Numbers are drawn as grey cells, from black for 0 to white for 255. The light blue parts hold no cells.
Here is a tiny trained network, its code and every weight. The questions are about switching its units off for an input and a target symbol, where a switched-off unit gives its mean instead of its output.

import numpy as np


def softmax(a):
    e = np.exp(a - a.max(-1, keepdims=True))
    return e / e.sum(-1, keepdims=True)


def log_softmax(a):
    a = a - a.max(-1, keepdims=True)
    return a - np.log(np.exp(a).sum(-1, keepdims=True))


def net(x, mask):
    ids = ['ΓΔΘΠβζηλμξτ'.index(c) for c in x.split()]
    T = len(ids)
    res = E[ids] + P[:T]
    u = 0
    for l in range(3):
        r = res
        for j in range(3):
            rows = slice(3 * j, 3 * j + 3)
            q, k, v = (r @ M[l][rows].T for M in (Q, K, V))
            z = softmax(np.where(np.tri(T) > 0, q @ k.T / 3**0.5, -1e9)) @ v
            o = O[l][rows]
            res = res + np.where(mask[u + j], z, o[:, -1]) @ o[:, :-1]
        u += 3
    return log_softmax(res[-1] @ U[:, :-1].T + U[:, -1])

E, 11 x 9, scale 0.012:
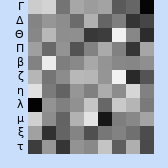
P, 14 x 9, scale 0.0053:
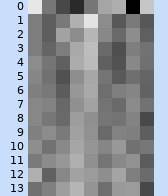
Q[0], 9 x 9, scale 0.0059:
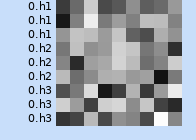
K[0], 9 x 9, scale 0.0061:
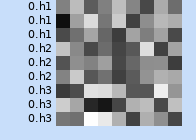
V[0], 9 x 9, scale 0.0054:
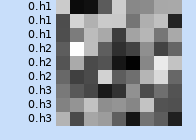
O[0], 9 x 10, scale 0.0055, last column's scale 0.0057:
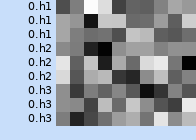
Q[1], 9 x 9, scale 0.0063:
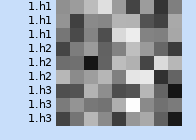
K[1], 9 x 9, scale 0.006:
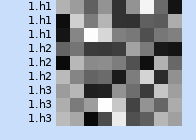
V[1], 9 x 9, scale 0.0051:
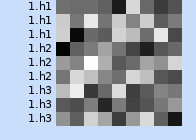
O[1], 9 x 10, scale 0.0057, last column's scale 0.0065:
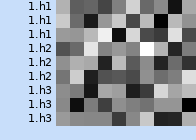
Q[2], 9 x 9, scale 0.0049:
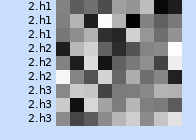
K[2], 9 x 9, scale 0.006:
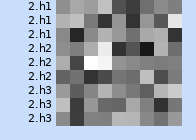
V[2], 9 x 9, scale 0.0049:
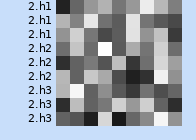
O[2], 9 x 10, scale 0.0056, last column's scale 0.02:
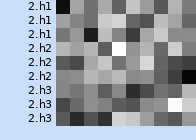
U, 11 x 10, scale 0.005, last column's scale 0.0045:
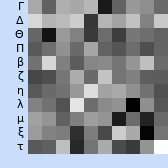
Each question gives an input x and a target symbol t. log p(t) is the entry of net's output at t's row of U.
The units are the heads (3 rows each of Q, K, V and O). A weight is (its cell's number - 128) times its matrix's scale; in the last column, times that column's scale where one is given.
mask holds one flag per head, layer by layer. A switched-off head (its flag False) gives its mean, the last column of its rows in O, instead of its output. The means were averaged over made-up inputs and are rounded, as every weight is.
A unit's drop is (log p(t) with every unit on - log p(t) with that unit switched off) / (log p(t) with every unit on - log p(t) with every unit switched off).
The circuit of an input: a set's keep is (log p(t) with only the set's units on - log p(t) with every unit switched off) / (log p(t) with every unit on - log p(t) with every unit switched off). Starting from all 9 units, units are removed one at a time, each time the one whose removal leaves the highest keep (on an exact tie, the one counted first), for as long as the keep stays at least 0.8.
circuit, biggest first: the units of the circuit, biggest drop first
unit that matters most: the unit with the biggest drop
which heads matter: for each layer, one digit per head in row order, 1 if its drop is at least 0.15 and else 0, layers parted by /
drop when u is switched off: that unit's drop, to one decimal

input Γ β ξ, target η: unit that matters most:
2.h2
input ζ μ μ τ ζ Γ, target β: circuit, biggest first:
[2.h2, 1.h3, 0.h2, 0.h3]
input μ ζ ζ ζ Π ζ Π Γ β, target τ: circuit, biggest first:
[2.h1, 1.h1, 0.h2, 1.h3]
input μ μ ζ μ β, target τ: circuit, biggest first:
[2.h1, 1.h1, 1.h3]
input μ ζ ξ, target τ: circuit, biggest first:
[2.h1, 1.h1, 0.h1]
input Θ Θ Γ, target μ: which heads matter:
110 / 110 / 001
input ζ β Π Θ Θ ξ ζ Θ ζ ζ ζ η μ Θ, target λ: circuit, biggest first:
[0.h2, 1.h1]
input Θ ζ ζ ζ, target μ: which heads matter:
110 / 010 / 111
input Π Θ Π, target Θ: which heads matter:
101 / 101 / 011
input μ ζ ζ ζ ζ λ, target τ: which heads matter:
000 / 101 / 100
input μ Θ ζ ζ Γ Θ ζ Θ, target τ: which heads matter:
000 / 100 / 100
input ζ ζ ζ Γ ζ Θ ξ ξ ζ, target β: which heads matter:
111 / 001 / 111
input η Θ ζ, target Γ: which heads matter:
111 / 010 / 101
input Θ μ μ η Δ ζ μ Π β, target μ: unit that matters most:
2.h3
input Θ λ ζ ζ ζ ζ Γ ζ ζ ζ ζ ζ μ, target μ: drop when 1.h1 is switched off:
0.3
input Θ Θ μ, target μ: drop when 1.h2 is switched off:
0.6
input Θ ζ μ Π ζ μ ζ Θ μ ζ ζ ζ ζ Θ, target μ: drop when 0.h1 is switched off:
0.2
